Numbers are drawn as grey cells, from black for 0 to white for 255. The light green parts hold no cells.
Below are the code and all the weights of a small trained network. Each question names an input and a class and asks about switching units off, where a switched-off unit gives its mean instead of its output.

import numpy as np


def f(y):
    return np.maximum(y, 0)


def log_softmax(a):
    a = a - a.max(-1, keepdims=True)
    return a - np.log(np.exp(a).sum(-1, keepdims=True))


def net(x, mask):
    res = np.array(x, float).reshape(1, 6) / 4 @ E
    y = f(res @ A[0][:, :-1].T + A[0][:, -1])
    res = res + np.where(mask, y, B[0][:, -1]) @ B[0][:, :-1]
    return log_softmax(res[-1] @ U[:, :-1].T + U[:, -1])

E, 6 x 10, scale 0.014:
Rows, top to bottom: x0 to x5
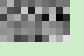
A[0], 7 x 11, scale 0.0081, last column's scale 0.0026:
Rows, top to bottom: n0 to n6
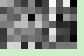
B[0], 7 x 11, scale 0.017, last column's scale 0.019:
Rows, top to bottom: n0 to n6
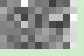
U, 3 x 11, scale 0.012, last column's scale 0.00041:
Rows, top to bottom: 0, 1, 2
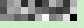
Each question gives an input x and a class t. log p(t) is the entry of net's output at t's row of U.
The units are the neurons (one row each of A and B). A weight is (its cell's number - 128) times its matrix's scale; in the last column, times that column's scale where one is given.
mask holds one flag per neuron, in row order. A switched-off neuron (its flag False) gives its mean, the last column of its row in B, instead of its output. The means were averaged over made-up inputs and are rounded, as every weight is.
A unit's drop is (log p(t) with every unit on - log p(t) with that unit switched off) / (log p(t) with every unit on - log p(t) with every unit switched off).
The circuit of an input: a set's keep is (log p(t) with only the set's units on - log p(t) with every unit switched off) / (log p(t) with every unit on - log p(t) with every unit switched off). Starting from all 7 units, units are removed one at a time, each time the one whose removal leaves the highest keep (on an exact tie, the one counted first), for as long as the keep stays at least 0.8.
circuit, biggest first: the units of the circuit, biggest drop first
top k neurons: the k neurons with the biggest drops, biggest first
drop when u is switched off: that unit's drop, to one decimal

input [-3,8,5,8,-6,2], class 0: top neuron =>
(n2)
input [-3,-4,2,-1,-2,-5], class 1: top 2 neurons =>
(n2 n3)
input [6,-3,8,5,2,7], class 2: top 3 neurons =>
(n4 n5 n1)
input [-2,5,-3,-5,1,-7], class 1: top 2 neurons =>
(n3 n6)
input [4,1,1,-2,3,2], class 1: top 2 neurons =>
(n6 n2)
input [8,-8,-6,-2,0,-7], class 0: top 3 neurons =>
(n0 n6 n5)
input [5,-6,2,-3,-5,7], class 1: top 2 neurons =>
(n0 n2)
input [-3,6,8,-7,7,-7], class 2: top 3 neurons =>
(n5 n4 n1)
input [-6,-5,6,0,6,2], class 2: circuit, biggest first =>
(n5 n4)
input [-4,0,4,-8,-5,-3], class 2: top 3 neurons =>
(n0 n5 n1)
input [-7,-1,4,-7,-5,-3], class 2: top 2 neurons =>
(n0 n5)
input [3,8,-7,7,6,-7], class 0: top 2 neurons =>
(n2 n0)
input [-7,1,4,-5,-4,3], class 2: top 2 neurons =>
(n3 n1)
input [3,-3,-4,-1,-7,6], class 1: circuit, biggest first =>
(n0)
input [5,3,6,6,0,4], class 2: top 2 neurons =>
(n5 n4)
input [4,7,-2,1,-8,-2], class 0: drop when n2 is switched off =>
0.2
